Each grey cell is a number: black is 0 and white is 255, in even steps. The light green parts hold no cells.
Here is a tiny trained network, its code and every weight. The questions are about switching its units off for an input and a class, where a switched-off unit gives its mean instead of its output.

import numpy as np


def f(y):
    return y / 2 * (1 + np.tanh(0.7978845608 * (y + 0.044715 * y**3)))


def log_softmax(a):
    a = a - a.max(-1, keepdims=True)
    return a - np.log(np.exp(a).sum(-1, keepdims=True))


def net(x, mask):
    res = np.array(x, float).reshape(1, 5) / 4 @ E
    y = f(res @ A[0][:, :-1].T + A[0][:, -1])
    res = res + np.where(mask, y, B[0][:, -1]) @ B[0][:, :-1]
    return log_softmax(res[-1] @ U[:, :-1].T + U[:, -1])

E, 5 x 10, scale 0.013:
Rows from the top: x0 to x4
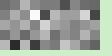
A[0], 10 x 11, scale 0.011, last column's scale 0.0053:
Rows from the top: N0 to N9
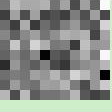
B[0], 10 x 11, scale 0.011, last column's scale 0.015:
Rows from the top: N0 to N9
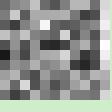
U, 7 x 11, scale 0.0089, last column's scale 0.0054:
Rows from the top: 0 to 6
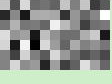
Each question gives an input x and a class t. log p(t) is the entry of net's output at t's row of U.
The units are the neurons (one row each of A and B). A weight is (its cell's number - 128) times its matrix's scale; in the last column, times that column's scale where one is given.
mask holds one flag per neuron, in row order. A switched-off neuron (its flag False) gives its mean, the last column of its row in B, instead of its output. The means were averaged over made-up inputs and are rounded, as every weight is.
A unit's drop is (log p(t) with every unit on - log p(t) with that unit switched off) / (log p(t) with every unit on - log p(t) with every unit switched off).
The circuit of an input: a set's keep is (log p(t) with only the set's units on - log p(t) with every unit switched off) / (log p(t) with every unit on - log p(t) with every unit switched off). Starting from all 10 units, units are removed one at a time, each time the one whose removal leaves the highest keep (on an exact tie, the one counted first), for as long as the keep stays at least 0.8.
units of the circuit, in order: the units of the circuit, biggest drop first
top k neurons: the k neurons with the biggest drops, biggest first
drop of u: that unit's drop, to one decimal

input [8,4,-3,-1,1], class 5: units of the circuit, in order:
[N4]
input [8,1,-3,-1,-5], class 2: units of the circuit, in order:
[N2 N1]
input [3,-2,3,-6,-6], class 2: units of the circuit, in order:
[N2 N4]
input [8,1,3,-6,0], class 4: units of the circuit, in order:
[N4 N1 N6]
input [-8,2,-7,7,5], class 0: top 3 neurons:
[N3 N1 N6]
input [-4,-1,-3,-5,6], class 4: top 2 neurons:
[N2 N4]
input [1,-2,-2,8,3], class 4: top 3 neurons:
[N4 N5 N1]
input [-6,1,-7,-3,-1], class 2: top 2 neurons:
[N4 N2]
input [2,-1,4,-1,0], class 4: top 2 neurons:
[N4 N5]
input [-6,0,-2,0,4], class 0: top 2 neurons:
[N7 N3]
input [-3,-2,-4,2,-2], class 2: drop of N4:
0.4
